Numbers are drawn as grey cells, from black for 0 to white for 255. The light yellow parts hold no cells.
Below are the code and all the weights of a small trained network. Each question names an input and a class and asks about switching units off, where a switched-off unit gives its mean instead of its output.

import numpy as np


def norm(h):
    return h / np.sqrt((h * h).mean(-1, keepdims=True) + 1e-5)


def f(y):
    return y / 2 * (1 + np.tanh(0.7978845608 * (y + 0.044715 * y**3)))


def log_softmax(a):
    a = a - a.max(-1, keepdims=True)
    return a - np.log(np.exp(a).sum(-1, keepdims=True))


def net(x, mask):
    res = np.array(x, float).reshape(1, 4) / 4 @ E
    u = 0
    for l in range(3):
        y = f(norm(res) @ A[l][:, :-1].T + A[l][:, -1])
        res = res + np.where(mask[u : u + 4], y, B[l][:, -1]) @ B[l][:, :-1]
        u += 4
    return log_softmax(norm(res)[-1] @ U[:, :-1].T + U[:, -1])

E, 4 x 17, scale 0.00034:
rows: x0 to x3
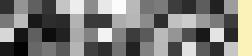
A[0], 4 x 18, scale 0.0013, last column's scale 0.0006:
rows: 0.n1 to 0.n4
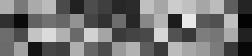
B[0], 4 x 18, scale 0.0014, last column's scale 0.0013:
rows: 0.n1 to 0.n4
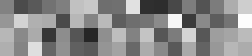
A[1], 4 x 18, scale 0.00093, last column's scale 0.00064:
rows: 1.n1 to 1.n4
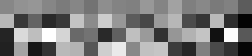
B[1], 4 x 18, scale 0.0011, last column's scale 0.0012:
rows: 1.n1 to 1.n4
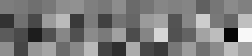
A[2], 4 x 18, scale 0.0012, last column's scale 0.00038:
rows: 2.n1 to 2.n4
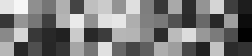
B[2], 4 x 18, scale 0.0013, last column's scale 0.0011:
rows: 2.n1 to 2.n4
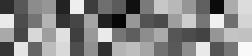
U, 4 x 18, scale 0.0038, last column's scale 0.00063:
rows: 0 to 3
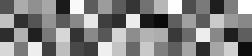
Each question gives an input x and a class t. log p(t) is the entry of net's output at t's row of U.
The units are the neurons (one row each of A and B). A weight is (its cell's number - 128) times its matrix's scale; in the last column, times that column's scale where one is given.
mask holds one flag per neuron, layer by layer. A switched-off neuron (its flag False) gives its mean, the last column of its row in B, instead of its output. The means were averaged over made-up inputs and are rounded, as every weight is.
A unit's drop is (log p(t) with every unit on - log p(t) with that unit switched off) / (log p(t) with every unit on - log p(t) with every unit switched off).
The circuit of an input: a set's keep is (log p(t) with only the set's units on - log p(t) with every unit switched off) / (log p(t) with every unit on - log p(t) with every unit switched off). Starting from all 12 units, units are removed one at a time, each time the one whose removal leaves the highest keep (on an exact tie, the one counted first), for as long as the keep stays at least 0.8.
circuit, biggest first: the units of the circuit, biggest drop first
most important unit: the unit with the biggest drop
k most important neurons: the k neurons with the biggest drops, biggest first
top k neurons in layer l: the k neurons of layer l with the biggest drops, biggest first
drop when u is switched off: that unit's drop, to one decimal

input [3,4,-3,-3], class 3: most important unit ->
0.n2
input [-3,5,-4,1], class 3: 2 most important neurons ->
(2.n3 1.n2)
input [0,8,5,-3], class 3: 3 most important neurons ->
(2.n3 1.n3 0.n4)
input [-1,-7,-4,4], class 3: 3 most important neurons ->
(0.n3 2.n1 2.n4)
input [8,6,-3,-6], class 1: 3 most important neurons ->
(2.n2 0.n2 0.n3)
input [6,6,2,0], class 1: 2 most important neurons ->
(2.n2 0.n3)
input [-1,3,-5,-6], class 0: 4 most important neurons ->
(2.n1 1.n2 2.n4 0.n3)
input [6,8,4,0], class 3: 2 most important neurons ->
(2.n3 0.n4)
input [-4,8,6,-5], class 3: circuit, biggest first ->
(0.n4 2.n3)
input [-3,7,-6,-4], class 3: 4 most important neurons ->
(0.n4 2.n3 1.n2 2.n4)
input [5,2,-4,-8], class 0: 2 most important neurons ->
(2.n1 0.n1)
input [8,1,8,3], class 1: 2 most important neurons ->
(2.n2 1.n3)
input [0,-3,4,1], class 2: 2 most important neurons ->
(0.n4 2.n4)
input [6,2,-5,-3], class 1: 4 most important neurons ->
(2.n2 0.n2 1.n2 2.n4)
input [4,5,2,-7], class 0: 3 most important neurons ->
(2.n1 0.n3 0.n1)
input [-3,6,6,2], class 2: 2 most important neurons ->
(2.n4 0.n3)
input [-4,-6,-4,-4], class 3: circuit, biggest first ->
(0.n3)
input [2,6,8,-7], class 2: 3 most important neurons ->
(2.n4 0.n2 1.n2)
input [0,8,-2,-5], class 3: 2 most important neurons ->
(2.n3 0.n2)
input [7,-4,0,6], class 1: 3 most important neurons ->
(2.n2 2.n1 1.n4)
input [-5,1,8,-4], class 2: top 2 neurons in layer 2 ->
(2.n4 2.n2)
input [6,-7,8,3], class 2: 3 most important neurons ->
(2.n4 0.n1 0.n4)
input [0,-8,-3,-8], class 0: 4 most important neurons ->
(2.n1 0.n4 2.n3 1.n2)
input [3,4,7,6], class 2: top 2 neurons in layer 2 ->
(2.n4 2.n1)
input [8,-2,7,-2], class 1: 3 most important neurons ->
(2.n2 1.n3 1.n4)
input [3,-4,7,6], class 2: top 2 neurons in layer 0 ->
(0.n4 0.n3)
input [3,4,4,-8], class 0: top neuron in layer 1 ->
(1.n3)
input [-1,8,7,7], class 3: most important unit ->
0.n4
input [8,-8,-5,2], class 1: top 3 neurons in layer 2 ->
(2.n2 2.n3 2.n4)
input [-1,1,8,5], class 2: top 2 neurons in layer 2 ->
(2.n4 2.n1)
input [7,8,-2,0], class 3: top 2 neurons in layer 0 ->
(0.n4 0.n1)
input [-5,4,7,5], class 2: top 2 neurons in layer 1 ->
(1.n4 1.n2)
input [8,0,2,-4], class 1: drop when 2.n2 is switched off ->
0.4
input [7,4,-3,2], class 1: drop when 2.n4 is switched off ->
0.0
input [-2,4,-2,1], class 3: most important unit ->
2.n3
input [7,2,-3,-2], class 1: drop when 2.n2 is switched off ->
0.1
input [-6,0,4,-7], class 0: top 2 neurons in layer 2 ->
(2.n1 2.n2)
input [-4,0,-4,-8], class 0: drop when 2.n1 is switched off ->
1.4
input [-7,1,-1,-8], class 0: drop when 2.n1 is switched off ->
2.0
